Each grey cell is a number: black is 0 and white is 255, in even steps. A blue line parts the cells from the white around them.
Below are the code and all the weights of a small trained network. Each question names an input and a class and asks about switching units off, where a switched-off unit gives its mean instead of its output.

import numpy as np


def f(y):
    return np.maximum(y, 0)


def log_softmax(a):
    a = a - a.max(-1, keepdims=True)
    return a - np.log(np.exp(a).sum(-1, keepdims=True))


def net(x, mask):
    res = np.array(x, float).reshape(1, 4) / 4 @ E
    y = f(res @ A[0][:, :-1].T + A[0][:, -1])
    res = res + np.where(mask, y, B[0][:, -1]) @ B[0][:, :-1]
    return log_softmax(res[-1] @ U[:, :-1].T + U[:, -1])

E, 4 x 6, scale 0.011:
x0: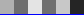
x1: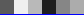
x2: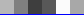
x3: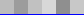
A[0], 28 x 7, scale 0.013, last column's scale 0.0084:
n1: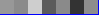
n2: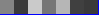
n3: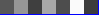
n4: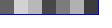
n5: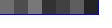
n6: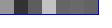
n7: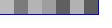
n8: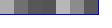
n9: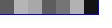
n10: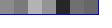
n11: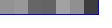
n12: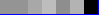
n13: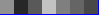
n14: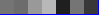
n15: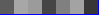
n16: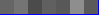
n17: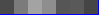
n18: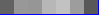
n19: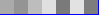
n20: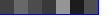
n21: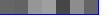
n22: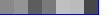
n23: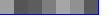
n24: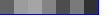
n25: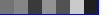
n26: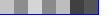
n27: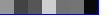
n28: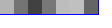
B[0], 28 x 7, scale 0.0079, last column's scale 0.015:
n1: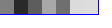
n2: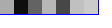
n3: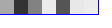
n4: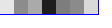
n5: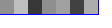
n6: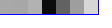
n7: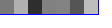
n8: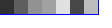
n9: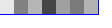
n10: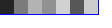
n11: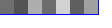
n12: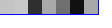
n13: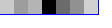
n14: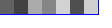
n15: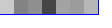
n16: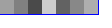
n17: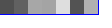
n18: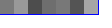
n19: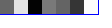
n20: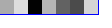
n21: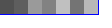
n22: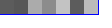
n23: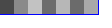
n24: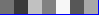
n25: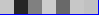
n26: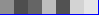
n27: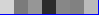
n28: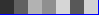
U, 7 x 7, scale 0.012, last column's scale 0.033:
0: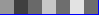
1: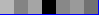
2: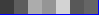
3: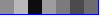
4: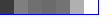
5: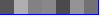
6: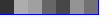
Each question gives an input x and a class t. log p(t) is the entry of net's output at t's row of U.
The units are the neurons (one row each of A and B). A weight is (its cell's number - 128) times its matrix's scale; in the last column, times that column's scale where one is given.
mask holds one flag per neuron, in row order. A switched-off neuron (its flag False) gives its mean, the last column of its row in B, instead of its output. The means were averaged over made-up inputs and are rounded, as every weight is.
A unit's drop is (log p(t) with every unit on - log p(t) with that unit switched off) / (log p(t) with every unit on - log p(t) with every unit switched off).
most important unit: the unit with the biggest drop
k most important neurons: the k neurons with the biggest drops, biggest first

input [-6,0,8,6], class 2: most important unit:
n28
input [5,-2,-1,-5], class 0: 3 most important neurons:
(n19 n2 n1)
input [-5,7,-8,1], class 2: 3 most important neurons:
(n10 n24 n17)
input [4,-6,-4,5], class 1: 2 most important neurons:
(n13 n6)
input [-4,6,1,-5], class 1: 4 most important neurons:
(n4 n19 n15 n9)
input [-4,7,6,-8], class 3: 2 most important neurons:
(n20 n16)
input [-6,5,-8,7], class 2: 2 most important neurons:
(n24 n10)
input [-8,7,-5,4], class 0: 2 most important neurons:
(n3 n25)
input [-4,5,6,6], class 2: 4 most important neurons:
(n28 n22 n20 n11)
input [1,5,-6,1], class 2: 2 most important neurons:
(n10 n13)
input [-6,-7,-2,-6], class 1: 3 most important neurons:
(n13 n6 n27)
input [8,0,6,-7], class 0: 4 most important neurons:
(n2 n1 n19 n26)
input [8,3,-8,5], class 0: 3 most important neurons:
(n26 n1 n2)
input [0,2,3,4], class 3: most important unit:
n19
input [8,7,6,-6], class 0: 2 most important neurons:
(n1 n26)
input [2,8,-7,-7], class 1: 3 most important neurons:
(n4 n15 n9)
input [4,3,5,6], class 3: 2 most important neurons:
(n19 n12)
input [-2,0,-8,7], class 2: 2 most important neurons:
(n14 n10)
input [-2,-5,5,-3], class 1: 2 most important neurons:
(n13 n6)
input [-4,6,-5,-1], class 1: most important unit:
n4
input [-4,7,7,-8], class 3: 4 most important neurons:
(n20 n16 n13 n6)
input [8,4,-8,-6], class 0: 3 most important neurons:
(n1 n2 n26)
